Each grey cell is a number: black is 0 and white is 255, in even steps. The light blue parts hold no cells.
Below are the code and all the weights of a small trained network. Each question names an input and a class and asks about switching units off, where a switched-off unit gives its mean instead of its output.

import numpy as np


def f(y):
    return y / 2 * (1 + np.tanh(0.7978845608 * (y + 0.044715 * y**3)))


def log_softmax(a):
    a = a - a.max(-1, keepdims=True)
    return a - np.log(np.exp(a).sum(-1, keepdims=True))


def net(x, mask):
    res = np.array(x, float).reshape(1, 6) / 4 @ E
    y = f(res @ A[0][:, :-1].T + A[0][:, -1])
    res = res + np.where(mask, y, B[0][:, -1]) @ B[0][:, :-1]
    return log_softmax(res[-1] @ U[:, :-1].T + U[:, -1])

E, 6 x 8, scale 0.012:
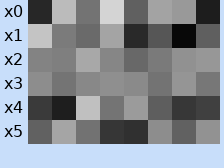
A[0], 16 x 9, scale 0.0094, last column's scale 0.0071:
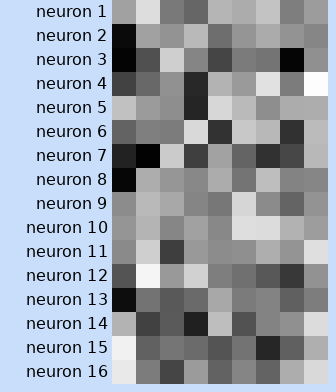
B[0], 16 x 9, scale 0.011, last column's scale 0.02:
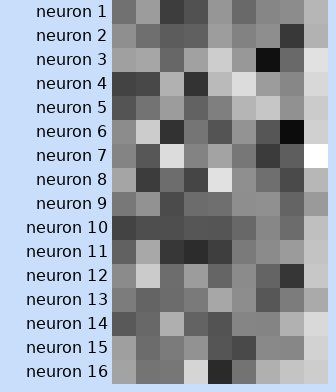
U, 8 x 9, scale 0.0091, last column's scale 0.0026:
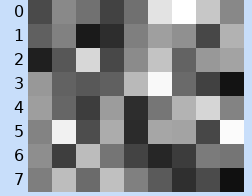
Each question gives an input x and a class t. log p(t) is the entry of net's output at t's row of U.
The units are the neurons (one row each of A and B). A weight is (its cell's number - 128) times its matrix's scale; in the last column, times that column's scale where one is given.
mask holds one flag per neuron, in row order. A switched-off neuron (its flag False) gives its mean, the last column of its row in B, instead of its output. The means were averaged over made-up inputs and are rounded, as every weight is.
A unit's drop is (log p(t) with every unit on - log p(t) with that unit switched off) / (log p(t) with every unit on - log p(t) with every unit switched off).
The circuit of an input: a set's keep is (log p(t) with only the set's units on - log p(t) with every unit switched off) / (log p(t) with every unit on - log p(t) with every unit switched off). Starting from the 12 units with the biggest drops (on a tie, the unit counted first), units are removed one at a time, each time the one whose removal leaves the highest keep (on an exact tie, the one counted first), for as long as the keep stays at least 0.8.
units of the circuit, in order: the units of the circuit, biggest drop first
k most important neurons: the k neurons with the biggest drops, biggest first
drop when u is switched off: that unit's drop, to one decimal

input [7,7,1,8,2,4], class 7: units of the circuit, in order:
neuron 3
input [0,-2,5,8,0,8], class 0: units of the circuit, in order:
neuron 7; neuron 6
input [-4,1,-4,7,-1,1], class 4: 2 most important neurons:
neuron 4; neuron 7
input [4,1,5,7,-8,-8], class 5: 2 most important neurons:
neuron 4; neuron 16
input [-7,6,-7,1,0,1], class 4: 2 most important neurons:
neuron 16; neuron 7
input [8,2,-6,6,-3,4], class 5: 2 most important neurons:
neuron 12; neuron 4
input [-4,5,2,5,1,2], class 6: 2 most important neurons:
neuron 11; neuron 5
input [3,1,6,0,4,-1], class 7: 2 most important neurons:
neuron 4; neuron 5
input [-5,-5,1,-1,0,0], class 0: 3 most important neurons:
neuron 7; neuron 3; neuron 5
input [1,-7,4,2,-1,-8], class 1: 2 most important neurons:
neuron 8; neuron 10
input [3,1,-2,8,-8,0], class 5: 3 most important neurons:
neuron 4; neuron 16; neuron 8
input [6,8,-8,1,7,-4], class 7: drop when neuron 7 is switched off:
0.0
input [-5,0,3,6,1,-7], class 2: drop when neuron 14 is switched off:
0.1
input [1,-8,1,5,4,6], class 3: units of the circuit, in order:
neuron 8
